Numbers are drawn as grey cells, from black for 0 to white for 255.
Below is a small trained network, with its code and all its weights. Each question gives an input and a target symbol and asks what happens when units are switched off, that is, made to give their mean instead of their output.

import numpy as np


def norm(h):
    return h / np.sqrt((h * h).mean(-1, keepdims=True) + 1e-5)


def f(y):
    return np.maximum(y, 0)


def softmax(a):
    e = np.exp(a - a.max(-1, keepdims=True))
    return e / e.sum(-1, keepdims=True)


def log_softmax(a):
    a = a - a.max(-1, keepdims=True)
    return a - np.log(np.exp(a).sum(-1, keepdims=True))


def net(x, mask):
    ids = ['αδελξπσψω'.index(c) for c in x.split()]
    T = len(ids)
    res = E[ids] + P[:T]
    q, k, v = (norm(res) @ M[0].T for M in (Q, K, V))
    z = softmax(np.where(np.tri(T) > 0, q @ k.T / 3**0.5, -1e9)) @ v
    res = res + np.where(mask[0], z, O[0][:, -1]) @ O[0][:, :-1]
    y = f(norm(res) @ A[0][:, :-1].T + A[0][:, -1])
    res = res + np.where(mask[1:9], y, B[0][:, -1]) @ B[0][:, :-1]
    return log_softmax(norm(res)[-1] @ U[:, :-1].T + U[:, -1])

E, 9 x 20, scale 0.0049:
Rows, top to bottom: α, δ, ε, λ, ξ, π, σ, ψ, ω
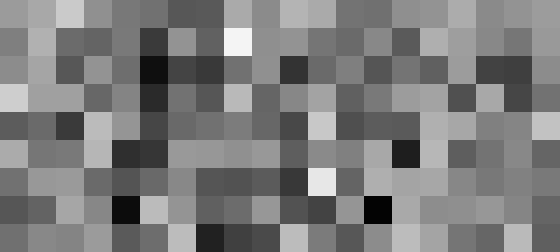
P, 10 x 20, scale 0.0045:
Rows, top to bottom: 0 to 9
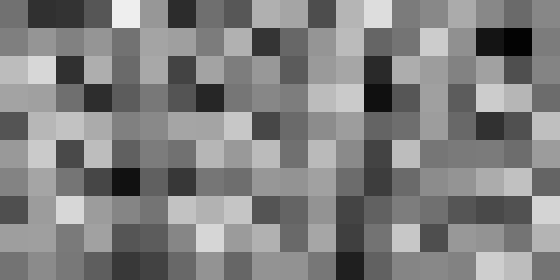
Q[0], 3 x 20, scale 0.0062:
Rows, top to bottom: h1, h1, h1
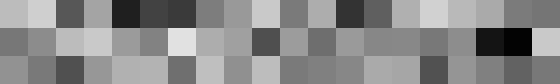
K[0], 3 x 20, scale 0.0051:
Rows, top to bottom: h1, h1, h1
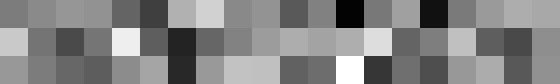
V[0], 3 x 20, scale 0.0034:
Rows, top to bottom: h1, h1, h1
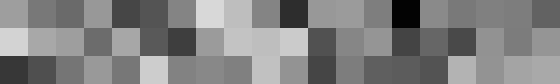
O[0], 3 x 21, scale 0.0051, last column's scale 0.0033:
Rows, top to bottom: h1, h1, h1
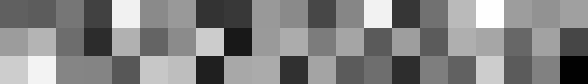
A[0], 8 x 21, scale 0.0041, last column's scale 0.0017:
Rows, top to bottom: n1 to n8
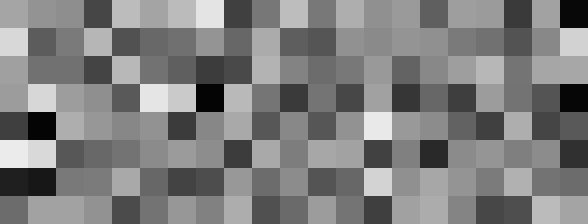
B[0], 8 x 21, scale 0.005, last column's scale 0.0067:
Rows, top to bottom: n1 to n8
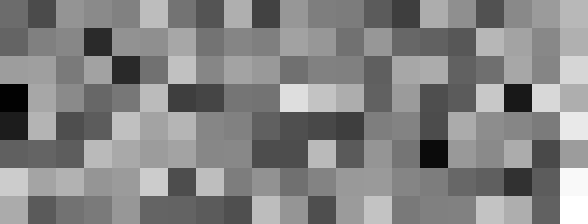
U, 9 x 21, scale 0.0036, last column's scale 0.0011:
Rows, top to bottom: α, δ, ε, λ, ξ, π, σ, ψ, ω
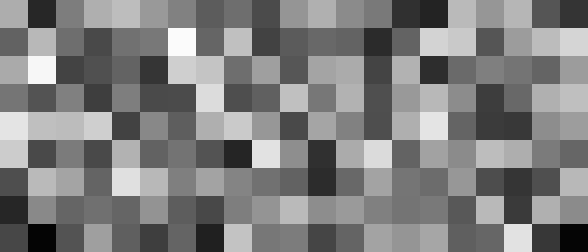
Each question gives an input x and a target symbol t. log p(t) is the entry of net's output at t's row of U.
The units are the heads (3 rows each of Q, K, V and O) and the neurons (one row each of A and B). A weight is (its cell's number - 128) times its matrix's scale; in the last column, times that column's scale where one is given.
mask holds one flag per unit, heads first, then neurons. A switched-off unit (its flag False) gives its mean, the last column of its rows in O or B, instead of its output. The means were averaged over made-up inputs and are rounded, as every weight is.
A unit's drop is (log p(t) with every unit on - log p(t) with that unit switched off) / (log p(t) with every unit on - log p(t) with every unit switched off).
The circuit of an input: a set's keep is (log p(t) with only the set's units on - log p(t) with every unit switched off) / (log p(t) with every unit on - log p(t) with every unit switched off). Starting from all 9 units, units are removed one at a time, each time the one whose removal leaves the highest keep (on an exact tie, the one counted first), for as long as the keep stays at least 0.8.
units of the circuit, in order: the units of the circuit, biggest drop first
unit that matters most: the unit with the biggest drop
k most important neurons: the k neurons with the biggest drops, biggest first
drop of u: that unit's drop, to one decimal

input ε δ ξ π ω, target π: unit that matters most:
n8
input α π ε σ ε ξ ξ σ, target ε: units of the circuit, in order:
[h1 n8]
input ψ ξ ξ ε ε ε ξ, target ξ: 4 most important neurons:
[n7 n8 n3 n5]
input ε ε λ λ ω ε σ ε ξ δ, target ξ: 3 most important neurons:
[n7 n8 n5]
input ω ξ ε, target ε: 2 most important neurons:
[n8 n3]
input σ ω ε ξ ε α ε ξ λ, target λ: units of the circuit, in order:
[h1 n1]
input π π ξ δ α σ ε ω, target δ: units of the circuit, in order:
[h1 n8 n3 n1]
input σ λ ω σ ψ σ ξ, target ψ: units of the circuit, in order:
[h1 n4]
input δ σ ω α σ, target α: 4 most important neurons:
[n6 n1 n8 n5]
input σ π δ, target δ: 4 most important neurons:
[n1 n3 n8 n7]
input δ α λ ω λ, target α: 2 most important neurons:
[n6 n1]
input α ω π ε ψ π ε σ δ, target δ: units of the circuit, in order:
[h1 n1 n8 n3]
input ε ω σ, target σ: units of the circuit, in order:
[h1 n5 n7]
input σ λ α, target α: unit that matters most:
n6
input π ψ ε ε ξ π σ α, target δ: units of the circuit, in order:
[h1 n3 n8 n1]
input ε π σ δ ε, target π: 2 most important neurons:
[n8 n5]
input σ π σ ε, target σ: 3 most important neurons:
[n7 n5 n8]
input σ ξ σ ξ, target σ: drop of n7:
0.4
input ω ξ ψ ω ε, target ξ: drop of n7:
-0.1
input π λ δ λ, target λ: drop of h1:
0.8
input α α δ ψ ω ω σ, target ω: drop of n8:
0.3
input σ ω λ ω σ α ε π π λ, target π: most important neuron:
[n5]
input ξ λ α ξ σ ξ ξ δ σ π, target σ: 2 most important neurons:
[n7 n5]
